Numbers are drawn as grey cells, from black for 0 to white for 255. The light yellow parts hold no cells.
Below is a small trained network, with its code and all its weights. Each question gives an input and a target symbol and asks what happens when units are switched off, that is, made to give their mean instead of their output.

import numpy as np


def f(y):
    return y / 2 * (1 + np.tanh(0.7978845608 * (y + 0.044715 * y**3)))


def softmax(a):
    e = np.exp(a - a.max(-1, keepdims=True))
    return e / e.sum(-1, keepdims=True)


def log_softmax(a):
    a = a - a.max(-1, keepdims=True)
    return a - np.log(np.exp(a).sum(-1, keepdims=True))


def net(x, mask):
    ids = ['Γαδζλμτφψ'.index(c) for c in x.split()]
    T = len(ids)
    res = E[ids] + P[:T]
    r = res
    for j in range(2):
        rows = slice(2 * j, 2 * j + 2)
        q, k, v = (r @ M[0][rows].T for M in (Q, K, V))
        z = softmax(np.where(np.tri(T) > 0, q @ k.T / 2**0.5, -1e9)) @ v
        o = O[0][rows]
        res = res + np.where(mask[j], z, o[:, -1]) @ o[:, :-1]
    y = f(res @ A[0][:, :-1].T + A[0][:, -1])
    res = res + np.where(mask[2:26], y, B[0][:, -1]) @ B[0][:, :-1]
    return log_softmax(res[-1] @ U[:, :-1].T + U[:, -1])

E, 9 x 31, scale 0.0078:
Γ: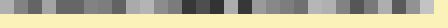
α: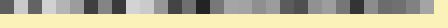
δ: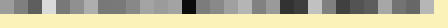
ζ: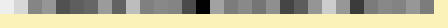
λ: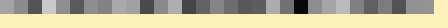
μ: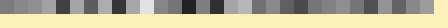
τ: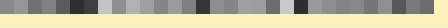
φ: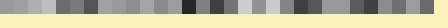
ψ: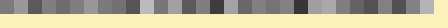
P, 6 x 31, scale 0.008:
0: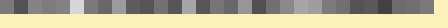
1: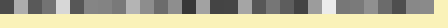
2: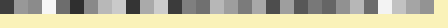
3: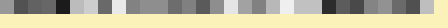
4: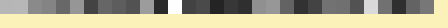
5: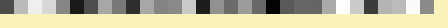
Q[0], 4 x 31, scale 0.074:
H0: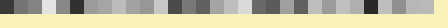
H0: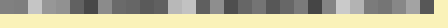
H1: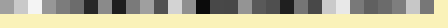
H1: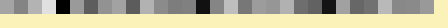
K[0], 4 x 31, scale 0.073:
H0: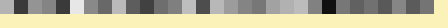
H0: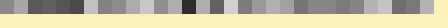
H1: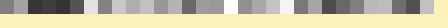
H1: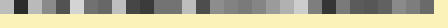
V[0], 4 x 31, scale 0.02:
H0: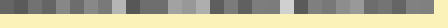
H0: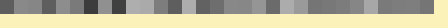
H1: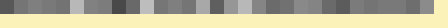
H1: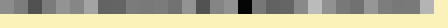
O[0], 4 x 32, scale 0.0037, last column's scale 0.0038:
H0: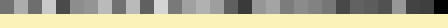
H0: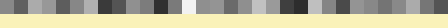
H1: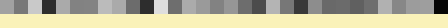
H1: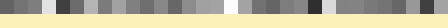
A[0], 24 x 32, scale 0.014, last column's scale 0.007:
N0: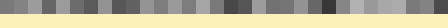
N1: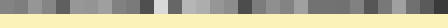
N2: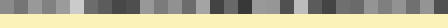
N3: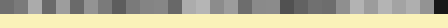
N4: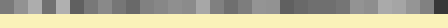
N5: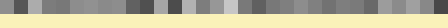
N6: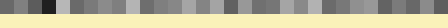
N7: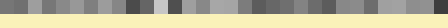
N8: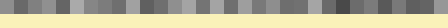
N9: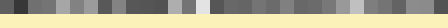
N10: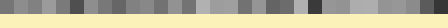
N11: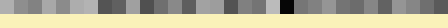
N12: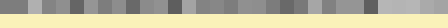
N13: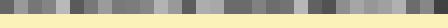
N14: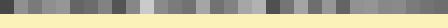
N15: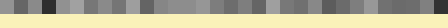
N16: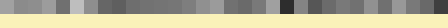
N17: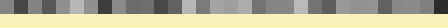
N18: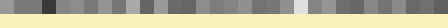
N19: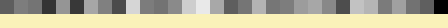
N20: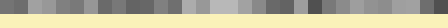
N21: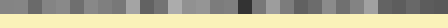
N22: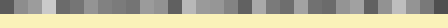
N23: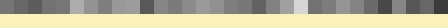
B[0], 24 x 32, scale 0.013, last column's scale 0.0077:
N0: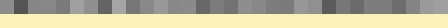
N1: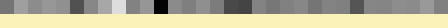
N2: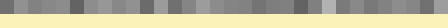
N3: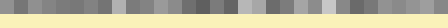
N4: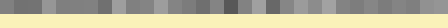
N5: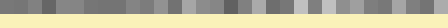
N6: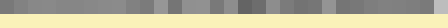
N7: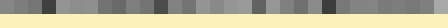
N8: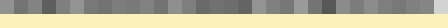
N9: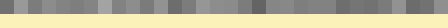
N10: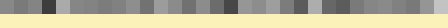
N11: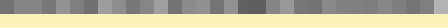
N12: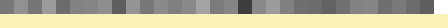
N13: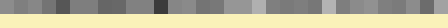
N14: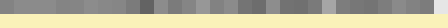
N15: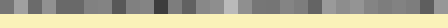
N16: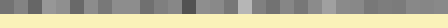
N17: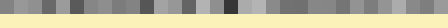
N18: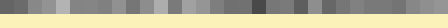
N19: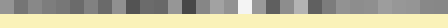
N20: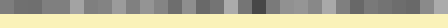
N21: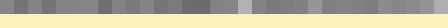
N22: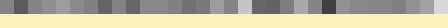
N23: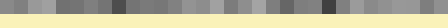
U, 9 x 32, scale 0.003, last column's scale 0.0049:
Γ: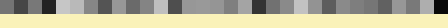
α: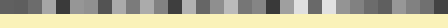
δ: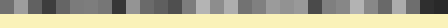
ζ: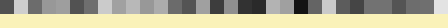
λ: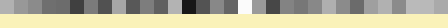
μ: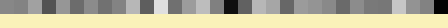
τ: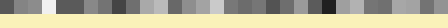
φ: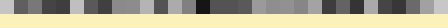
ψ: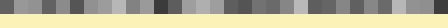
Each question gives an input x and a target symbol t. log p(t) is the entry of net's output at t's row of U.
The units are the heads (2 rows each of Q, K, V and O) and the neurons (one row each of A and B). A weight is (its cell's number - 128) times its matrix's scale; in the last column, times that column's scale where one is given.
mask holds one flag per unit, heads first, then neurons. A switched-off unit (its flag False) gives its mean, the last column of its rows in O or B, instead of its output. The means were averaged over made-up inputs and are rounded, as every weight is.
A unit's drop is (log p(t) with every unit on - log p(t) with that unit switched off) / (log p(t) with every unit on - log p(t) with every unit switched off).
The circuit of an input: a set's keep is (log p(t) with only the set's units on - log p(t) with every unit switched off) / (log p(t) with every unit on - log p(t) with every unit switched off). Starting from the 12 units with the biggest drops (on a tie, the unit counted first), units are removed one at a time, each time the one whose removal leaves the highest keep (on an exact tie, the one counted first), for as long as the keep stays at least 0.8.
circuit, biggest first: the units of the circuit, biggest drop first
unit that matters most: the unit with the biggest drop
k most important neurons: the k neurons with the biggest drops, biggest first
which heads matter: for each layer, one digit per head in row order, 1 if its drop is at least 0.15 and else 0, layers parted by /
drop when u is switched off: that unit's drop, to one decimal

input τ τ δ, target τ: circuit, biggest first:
[N22 H0 N12]
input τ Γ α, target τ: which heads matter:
10
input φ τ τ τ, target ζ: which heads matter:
01
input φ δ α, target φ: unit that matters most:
H1
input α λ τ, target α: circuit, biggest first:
[H0 H1 N20 N5]
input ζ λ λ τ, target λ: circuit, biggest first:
[H0 N17]
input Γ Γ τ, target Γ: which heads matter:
01
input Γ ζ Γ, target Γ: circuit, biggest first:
[H1 N22 N10 N20]
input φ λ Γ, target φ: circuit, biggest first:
[H1 N0]
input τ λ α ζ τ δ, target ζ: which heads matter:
10
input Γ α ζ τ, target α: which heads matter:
01
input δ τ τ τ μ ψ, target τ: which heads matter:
10
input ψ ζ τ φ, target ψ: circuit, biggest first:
[N1 H1 H0 N5]
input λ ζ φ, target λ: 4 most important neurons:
[N13 N22 N10 N12]
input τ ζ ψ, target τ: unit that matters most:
N22
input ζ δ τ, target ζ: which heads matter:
11
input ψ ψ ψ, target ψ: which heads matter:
11
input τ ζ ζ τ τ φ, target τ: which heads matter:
10
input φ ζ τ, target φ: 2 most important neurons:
[N0 N13]
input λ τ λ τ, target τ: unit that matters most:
N23
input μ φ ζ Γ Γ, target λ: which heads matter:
01
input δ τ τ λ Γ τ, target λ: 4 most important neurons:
[N13 N10 N22 N12]
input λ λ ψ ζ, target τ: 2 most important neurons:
[N23 N18]
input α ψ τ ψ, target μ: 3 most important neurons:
[N17 N5 N12]
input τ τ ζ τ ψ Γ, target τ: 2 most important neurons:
[N22 N12]
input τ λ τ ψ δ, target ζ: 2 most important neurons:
[N22 N8]
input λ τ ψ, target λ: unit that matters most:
H0
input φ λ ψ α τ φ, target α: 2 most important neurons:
[N20 N3]
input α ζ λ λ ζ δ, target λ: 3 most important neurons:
[N13 N10 N22]
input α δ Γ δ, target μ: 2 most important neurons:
[N17 N5]
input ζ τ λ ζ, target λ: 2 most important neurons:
[N17 N12]
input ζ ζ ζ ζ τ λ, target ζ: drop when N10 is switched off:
0.1
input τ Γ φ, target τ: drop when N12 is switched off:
0.2
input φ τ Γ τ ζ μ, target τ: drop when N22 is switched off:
0.4
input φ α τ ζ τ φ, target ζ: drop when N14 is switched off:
0.1
